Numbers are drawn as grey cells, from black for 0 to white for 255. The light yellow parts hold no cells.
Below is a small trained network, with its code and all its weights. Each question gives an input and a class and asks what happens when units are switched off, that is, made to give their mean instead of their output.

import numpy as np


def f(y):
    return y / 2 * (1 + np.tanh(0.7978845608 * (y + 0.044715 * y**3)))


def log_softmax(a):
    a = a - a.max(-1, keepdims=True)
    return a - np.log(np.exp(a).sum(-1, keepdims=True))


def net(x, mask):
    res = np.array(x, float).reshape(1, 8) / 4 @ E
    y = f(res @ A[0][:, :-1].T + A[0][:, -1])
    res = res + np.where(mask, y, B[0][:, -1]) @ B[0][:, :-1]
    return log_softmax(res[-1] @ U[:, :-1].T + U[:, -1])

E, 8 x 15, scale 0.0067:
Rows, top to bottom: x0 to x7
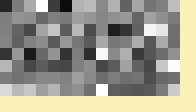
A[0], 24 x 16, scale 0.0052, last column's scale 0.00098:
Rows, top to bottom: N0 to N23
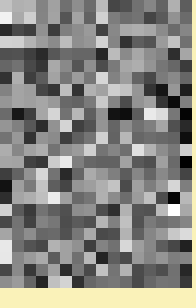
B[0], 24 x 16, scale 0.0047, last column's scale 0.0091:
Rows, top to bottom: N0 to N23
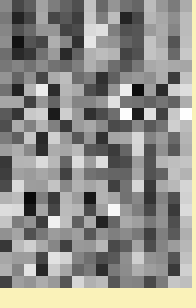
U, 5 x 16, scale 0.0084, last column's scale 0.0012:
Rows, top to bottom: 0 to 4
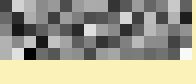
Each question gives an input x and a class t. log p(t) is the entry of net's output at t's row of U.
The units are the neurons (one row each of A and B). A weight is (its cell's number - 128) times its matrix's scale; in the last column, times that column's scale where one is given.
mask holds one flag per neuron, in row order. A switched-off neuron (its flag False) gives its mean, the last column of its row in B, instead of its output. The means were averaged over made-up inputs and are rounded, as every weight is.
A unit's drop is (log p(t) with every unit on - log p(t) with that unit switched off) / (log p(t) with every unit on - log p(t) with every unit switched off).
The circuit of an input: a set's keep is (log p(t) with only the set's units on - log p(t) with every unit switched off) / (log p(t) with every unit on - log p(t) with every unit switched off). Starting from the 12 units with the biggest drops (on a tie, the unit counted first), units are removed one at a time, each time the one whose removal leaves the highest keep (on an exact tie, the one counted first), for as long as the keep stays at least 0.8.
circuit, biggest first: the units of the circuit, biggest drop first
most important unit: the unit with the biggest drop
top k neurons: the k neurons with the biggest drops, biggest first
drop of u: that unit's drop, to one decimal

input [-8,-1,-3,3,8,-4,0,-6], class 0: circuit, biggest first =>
(N13; N20)
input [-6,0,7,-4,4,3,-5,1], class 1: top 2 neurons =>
(N9; N15)
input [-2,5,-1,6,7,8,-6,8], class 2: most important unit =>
N1
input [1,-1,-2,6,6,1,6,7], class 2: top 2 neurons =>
(N1; N3)
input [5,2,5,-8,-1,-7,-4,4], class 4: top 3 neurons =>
(N16; N8; N7)
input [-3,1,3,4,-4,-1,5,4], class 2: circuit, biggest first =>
(N3; N22)
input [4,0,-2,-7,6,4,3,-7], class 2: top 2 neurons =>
(N2; N4)
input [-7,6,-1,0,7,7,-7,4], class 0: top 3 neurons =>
(N13; N23; N10)
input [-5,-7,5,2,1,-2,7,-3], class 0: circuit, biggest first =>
(N13; N10)
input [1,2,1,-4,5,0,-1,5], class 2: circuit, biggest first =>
(N1; N3)
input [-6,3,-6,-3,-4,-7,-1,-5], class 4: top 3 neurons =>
(N16; N9; N8)
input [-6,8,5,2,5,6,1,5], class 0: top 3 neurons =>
(N13; N20; N10)
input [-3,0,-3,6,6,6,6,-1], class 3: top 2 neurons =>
(N22; N18)
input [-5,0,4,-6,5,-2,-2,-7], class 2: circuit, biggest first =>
(N4)
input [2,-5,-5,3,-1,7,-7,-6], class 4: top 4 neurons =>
(N17; N9; N3; N19)
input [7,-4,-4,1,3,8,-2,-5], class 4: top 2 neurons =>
(N17; N13)
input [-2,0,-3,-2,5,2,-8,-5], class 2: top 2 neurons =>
(N4; N9)
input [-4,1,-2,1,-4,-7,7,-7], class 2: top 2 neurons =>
(N4; N17)
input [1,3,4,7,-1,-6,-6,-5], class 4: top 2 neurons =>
(N16; N7)
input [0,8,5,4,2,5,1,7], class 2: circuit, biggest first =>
(N3)
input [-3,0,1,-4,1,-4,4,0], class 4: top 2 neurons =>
(N16; N15)
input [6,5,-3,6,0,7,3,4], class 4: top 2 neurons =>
(N17; N13)
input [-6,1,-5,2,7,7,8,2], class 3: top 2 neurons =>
(N22; N6)
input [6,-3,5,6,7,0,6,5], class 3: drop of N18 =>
0.2
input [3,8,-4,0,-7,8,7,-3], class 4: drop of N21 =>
-0.1
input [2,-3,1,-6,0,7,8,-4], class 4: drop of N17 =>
0.4
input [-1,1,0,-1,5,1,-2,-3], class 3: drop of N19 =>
0.0
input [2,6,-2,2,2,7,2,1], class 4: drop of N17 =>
0.1
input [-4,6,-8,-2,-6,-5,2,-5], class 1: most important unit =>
N7
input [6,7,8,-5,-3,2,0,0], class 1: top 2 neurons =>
(N9; N13)
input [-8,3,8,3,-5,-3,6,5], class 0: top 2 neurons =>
(N13; N20)
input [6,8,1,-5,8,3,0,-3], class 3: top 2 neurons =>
(N22; N18)
